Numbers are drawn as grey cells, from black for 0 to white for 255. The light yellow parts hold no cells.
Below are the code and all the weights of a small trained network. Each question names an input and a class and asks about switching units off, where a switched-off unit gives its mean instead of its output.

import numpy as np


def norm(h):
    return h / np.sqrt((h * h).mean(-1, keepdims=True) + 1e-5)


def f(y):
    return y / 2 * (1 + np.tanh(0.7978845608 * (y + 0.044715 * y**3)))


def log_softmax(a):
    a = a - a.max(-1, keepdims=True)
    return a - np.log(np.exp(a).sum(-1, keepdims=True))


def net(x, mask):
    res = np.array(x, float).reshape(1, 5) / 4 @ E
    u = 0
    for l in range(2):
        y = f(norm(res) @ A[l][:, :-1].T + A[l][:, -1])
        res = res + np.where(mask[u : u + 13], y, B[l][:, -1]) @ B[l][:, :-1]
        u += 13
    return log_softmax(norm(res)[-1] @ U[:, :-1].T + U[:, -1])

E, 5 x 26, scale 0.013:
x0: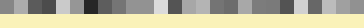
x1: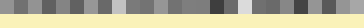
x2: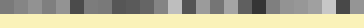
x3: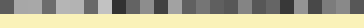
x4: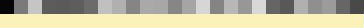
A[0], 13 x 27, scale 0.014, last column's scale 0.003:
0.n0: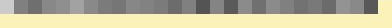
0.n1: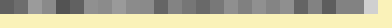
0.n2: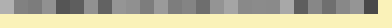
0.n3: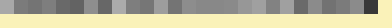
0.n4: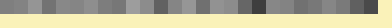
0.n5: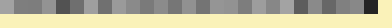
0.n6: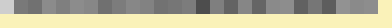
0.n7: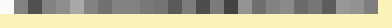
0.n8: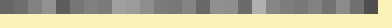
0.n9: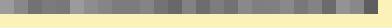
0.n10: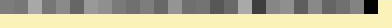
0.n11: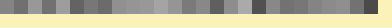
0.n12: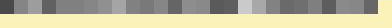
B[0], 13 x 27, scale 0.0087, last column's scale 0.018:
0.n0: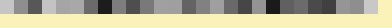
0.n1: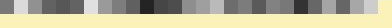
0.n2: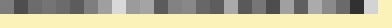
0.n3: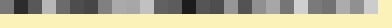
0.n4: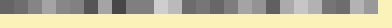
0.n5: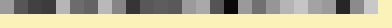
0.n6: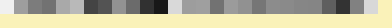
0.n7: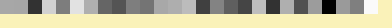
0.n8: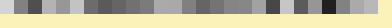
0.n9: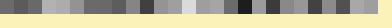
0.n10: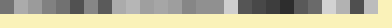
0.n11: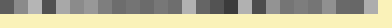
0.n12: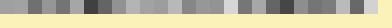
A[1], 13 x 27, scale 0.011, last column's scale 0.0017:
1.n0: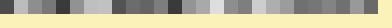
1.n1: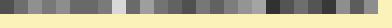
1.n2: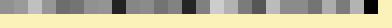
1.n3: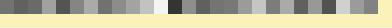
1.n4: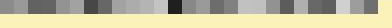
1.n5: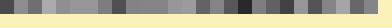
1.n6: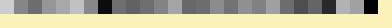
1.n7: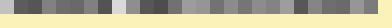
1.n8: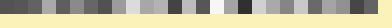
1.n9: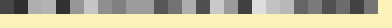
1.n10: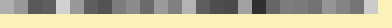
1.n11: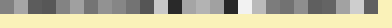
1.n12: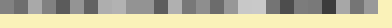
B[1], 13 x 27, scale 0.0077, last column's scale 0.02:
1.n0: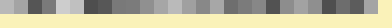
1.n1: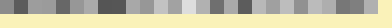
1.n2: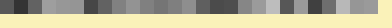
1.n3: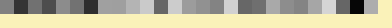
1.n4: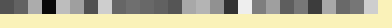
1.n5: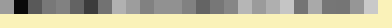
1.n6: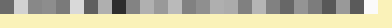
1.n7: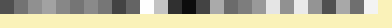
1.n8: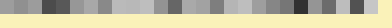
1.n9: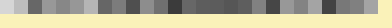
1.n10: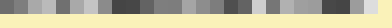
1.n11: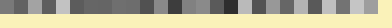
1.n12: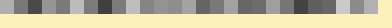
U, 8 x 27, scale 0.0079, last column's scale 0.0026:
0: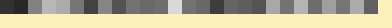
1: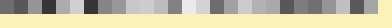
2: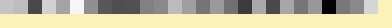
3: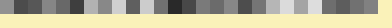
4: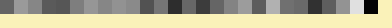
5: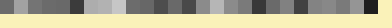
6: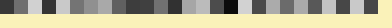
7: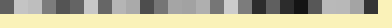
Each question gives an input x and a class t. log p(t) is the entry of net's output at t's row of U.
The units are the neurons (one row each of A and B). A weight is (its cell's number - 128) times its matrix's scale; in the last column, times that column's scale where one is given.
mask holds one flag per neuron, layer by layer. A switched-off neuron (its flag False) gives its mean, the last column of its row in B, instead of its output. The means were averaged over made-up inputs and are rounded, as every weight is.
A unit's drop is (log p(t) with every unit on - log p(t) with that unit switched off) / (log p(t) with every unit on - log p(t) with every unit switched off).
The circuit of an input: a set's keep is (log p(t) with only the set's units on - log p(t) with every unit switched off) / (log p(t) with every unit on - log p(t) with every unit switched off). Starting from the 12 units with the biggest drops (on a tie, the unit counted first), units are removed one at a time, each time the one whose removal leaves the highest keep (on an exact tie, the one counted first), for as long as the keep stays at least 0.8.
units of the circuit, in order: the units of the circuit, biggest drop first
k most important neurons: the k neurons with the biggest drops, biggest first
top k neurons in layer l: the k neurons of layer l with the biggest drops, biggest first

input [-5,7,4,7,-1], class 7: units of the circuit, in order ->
(0.n10)
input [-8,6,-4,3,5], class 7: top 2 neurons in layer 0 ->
(0.n10, 0.n7)
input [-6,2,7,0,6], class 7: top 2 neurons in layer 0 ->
(0.n7, 0.n10)
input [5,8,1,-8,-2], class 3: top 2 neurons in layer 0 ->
(0.n3, 0.n2)
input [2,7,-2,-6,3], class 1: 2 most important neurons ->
(0.n12, 1.n4)
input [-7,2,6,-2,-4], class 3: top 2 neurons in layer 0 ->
(0.n2, 0.n8)
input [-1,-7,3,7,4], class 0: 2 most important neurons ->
(0.n7, 0.n12)
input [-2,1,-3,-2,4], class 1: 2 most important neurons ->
(0.n12, 0.n6)
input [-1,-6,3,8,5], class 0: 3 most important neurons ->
(0.n7, 0.n12, 1.n8)
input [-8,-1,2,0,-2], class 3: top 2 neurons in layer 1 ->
(1.n6, 1.n7)
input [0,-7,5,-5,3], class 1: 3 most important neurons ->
(1.n8, 0.n1, 0.n7)
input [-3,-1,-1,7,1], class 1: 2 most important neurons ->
(0.n7, 0.n5)
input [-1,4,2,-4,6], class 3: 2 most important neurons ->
(0.n1, 1.n7)
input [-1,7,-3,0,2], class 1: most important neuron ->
(0.n12)
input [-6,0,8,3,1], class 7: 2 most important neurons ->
(0.n10, 1.n7)
